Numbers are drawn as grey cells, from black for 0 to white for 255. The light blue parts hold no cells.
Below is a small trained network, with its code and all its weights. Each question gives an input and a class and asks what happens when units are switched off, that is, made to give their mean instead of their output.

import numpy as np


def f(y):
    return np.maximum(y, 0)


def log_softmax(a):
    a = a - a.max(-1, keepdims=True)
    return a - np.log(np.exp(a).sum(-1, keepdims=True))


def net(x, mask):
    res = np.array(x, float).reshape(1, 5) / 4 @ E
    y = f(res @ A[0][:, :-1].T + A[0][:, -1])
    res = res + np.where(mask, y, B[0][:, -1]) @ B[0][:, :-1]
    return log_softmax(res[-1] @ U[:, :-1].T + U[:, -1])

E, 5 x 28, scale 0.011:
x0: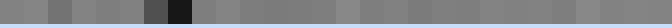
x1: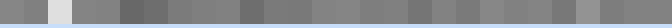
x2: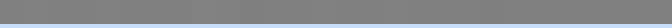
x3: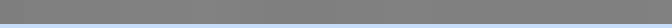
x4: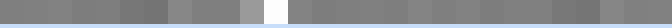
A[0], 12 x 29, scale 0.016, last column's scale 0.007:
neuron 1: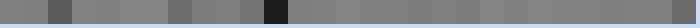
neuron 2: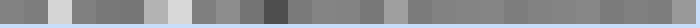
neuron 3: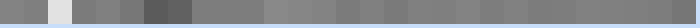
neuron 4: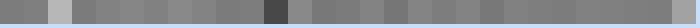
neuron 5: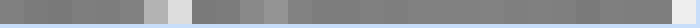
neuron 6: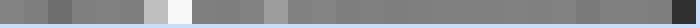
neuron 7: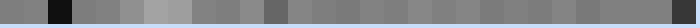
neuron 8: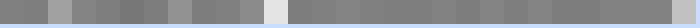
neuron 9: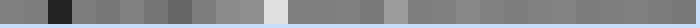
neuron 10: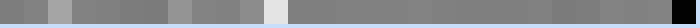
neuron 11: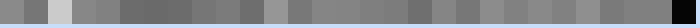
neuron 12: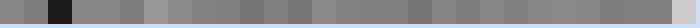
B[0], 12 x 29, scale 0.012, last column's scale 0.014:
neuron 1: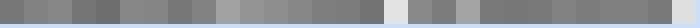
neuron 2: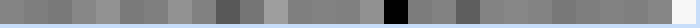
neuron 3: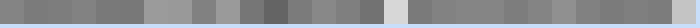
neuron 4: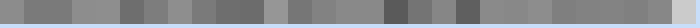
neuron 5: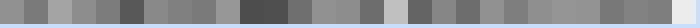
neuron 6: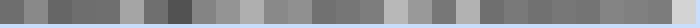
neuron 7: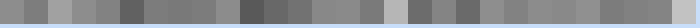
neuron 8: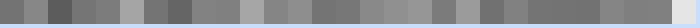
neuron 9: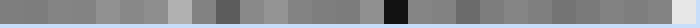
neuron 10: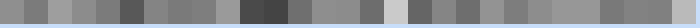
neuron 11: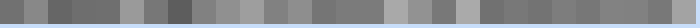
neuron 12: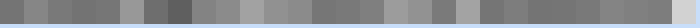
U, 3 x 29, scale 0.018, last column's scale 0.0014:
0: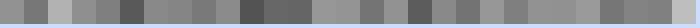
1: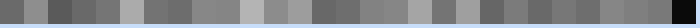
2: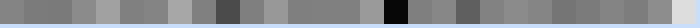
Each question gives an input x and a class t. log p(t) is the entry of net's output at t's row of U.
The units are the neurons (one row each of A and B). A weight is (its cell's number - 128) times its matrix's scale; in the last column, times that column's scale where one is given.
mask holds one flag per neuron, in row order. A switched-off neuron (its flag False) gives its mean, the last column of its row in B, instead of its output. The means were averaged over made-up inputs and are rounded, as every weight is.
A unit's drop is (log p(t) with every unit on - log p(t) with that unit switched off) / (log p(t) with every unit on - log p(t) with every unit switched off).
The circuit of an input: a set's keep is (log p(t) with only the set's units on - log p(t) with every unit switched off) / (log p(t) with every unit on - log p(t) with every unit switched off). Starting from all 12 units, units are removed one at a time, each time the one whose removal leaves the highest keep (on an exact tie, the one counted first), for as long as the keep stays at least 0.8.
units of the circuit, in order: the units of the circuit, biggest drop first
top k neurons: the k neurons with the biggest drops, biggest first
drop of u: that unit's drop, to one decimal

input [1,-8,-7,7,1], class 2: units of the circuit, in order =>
neuron 9
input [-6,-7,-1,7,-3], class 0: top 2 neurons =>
neuron 5; neuron 7
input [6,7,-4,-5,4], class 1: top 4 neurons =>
neuron 11; neuron 5; neuron 8; neuron 7
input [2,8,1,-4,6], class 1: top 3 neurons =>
neuron 8; neuron 11; neuron 5
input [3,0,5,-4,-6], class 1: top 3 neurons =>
neuron 5; neuron 10; neuron 7
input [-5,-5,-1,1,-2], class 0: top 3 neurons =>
neuron 5; neuron 7; neuron 8
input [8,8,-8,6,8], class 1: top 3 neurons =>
neuron 8; neuron 11; neuron 5
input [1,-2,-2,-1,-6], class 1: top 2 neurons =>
neuron 5; neuron 10
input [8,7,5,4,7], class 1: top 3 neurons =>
neuron 8; neuron 11; neuron 5
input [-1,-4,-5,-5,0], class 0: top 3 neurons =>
neuron 8; neuron 7; neuron 2
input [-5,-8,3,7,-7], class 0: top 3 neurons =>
neuron 7; neuron 5; neuron 8
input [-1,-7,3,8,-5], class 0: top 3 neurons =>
neuron 7; neuron 8; neuron 6
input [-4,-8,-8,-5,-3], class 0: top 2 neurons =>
neuron 7; neuron 5
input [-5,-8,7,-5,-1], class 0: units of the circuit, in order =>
neuron 7
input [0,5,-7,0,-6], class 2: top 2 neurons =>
neuron 2; neuron 5
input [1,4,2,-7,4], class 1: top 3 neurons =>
neuron 8; neuron 5; neuron 7
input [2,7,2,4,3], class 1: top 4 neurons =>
neuron 5; neuron 11; neuron 8; neuron 7
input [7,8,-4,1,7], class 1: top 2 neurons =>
neuron 8; neuron 11
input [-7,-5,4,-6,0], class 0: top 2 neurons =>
neuron 5; neuron 7
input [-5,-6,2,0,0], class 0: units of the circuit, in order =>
neuron 5
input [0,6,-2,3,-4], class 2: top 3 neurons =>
neuron 2; neuron 5; neuron 10
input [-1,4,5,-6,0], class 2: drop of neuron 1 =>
0.4
